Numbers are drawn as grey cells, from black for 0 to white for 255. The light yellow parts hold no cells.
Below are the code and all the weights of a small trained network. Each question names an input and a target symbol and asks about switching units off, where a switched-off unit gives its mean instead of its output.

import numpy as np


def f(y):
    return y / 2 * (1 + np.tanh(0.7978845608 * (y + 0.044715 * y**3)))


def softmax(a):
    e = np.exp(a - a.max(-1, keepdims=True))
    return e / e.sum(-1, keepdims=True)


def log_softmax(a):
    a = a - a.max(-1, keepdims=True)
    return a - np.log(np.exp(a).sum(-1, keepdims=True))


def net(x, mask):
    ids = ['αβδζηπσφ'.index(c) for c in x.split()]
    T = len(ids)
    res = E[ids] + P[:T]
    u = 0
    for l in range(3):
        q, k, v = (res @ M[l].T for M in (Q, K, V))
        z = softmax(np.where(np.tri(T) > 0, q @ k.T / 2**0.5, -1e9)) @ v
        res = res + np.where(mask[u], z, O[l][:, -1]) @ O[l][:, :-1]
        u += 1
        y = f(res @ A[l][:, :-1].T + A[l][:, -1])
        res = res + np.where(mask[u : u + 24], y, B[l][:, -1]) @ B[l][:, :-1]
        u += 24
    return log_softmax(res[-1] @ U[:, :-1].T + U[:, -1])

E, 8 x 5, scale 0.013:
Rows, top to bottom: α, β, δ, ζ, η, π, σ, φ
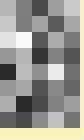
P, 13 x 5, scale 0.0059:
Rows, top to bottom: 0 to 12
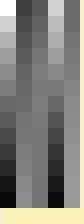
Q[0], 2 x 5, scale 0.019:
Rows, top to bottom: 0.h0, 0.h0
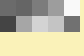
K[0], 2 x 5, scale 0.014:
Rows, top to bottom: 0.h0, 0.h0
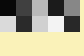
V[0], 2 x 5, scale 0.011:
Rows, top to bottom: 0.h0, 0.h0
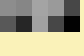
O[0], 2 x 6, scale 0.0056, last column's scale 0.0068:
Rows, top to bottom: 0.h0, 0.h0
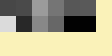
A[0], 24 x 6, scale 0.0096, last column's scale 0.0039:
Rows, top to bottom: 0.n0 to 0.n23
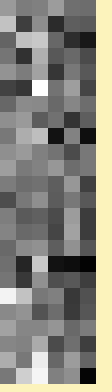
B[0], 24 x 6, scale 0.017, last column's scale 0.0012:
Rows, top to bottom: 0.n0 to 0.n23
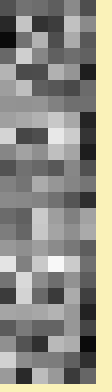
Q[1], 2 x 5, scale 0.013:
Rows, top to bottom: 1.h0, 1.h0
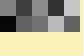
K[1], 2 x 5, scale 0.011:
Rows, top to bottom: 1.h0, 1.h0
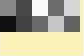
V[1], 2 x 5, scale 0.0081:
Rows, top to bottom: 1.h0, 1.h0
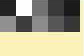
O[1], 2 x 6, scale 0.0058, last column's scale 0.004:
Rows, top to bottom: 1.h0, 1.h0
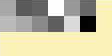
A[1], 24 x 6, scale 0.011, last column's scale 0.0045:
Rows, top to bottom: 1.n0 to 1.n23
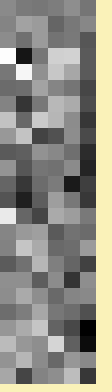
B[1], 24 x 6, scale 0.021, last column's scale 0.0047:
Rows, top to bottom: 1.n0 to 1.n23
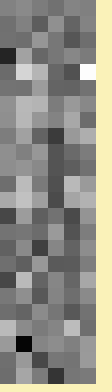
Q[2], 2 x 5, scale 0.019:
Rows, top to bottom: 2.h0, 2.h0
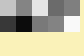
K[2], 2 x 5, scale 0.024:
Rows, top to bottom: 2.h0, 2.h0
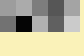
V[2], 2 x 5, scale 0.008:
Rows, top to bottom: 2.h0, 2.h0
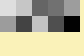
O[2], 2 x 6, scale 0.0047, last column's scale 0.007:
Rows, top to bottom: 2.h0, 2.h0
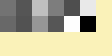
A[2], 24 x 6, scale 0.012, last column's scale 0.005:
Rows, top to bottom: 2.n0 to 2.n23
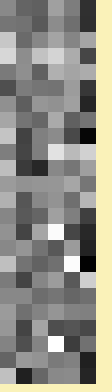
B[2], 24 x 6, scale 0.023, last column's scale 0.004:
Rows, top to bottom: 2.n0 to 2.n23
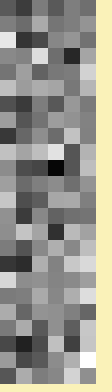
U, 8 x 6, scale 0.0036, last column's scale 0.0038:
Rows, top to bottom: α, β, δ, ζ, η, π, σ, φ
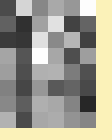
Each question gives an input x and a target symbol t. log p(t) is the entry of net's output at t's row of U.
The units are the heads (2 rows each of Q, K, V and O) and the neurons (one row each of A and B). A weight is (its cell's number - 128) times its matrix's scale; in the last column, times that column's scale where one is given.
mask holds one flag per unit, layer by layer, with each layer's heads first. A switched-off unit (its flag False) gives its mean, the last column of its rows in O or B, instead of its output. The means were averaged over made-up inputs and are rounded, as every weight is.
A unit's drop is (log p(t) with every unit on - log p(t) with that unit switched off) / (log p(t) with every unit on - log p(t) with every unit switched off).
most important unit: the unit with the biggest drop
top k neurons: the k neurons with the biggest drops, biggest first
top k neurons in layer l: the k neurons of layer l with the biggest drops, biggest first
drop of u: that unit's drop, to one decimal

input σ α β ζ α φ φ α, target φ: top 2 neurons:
(1.n4 1.n17)
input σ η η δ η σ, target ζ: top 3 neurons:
(1.n12 0.n1 1.n13)
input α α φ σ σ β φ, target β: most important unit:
0.h0
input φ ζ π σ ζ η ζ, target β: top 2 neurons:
(2.n21 1.n17)
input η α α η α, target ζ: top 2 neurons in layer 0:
(0.n5 0.n22)
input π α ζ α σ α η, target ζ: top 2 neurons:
(2.n3 1.n6)
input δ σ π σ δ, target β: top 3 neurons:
(2.n21 0.n23 1.n17)
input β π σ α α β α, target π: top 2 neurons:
(1.n4 2.n10)
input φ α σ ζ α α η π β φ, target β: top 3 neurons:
(0.n16 2.n21 0.n5)
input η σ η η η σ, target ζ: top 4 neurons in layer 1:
(1.n12 1.n6 1.n8 1.n13)
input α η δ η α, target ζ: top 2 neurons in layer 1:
(1.n17 1.n8)
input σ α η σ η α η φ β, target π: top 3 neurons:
(2.n10 1.n4 0.n22)
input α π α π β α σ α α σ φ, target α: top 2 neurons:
(1.n11 0.n5)
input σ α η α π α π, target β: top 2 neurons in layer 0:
(0.n1 0.n18)
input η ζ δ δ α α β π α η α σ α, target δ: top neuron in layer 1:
(1.n4)
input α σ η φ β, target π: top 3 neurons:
(1.n4 2.n10 0.n22)
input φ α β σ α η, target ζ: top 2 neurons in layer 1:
(1.n12 1.n6)
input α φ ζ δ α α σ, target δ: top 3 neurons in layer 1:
(1.n4 1.n17 1.n13)
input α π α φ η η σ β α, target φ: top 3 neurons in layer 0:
(0.n1 0.n8 0.n5)
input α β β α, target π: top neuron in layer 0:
(0.n22)
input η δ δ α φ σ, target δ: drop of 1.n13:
0.1
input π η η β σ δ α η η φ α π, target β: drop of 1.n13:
0.2
